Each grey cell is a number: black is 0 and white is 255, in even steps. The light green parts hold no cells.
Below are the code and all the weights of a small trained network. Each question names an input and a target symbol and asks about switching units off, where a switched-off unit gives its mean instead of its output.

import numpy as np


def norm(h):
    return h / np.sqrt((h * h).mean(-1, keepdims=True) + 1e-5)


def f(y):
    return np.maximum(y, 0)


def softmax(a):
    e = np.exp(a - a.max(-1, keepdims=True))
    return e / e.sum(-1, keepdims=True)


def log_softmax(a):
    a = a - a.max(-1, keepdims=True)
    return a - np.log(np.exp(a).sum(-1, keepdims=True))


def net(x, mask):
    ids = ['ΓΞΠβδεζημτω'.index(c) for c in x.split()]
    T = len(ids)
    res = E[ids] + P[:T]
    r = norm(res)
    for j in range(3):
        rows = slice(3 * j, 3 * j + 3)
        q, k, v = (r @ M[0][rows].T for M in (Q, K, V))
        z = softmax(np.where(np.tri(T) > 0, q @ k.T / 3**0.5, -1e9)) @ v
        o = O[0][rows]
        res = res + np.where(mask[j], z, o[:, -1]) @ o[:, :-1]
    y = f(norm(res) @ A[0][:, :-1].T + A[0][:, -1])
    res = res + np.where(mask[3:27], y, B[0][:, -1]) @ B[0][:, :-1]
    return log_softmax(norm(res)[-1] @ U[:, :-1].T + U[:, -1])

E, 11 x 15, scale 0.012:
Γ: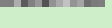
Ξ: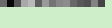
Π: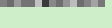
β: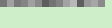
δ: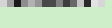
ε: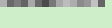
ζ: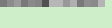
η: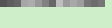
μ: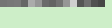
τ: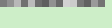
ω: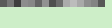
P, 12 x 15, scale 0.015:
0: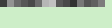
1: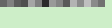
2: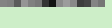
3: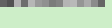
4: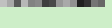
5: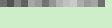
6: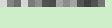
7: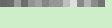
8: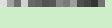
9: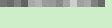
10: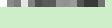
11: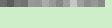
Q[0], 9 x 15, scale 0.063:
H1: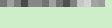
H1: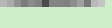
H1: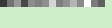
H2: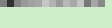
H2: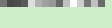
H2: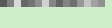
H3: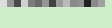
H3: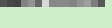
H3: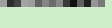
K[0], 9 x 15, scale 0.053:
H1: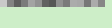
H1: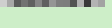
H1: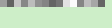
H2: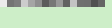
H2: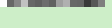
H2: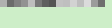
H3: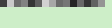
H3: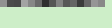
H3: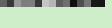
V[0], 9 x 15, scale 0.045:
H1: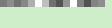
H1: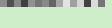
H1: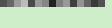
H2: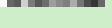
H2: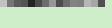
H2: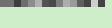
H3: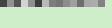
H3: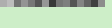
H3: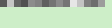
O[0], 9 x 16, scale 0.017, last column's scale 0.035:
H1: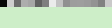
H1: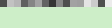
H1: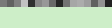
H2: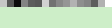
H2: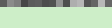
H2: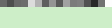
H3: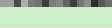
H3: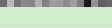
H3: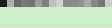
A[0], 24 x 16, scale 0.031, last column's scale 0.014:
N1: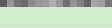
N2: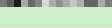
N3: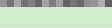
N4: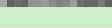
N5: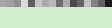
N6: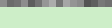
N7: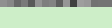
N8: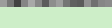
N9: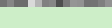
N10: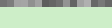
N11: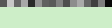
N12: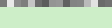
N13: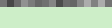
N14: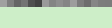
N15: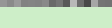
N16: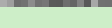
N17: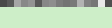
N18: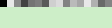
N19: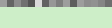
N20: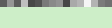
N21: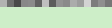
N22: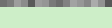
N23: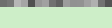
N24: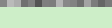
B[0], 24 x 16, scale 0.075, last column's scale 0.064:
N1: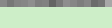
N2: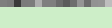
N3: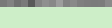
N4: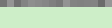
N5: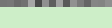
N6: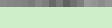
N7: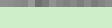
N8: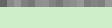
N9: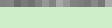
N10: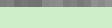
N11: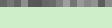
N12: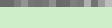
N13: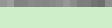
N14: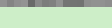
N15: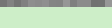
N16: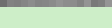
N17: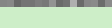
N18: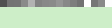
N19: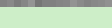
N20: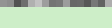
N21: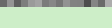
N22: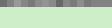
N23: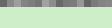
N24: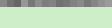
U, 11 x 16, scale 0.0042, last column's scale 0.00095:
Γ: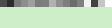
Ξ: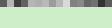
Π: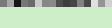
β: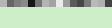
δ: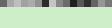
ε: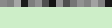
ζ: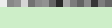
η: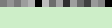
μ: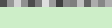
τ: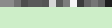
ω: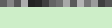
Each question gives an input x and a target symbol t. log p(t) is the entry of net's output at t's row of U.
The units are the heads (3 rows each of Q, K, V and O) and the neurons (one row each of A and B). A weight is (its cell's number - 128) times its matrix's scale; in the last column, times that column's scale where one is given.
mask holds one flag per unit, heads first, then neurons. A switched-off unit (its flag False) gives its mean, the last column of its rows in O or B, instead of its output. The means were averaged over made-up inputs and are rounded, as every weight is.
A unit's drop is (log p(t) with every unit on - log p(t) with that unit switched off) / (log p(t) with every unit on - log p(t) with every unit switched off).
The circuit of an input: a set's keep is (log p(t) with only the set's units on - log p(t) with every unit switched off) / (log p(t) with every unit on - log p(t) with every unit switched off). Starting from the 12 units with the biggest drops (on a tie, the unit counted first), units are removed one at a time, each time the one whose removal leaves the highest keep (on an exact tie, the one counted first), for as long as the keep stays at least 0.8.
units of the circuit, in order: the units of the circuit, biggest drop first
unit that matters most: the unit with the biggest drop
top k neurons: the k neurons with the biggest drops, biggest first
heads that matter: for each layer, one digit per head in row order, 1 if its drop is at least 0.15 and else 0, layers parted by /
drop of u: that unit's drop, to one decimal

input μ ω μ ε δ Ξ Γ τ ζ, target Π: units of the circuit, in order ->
H1, N18, N2
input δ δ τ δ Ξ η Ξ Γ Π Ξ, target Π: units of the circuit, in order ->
H2, N2
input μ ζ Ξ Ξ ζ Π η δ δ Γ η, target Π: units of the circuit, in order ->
H1, N18, N2
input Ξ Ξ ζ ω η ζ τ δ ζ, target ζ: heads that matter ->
101
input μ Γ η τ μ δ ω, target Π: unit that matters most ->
H1
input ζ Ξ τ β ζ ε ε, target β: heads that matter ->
110
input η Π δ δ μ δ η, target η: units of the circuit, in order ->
H2, H1, N5, N18
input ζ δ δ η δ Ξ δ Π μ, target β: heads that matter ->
110
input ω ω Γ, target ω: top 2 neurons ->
N11, N18
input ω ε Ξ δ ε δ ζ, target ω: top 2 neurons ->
N11, N18
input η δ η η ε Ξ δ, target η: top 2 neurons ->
N5, N18
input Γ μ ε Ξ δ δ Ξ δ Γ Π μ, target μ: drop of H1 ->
0.8
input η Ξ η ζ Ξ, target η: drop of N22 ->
0.0
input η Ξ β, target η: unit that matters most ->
H2
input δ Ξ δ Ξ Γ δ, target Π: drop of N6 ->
0.1
